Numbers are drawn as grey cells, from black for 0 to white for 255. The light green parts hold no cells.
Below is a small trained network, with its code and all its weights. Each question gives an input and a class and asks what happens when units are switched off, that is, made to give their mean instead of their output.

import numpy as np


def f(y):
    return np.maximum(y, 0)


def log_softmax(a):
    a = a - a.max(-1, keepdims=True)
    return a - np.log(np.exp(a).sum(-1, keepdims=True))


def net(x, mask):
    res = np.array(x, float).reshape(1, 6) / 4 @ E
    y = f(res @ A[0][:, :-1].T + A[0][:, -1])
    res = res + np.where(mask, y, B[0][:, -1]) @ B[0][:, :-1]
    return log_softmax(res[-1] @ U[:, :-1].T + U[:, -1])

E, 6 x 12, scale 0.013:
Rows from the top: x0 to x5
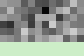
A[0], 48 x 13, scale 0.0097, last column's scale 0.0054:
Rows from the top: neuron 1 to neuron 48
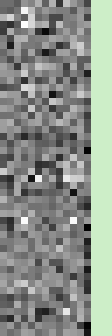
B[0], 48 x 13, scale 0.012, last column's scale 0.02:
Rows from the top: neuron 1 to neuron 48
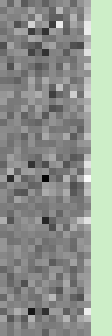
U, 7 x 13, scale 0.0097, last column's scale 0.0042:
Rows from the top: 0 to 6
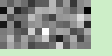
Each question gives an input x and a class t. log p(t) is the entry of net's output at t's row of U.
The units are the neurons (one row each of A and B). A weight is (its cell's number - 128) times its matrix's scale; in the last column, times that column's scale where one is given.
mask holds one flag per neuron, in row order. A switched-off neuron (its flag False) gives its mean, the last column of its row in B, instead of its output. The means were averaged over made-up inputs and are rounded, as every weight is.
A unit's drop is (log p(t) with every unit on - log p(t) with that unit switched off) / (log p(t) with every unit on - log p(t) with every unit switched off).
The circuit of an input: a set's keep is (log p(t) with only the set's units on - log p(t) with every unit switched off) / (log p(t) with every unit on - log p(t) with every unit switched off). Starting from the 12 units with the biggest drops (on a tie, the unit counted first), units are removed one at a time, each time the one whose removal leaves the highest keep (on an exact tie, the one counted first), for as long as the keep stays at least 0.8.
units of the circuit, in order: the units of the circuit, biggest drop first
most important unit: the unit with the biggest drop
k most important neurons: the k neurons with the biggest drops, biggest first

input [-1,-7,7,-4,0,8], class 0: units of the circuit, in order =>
(neuron 10)
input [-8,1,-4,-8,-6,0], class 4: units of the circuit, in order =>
(neuron 26; neuron 45)
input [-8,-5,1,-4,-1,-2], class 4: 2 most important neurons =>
(neuron 26; neuron 32)
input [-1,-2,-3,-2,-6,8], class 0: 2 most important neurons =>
(neuron 4; neuron 10)
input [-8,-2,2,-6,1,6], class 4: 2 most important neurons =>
(neuron 26; neuron 32)
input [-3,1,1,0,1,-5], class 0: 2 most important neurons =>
(neuron 4; neuron 13)
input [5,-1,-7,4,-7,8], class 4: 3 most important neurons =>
(neuron 26; neuron 45; neuron 5)
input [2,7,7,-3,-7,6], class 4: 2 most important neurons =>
(neuron 26; neuron 45)
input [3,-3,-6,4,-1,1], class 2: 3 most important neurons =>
(neuron 45; neuron 24; neuron 5)
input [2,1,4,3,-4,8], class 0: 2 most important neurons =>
(neuron 4; neuron 14)
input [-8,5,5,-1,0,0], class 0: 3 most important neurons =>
(neuron 4; neuron 14; neuron 32)
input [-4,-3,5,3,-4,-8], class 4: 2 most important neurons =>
(neuron 45; neuron 5)
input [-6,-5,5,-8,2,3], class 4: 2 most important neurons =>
(neuron 26; neuron 32)
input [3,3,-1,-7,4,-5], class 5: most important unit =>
neuron 14
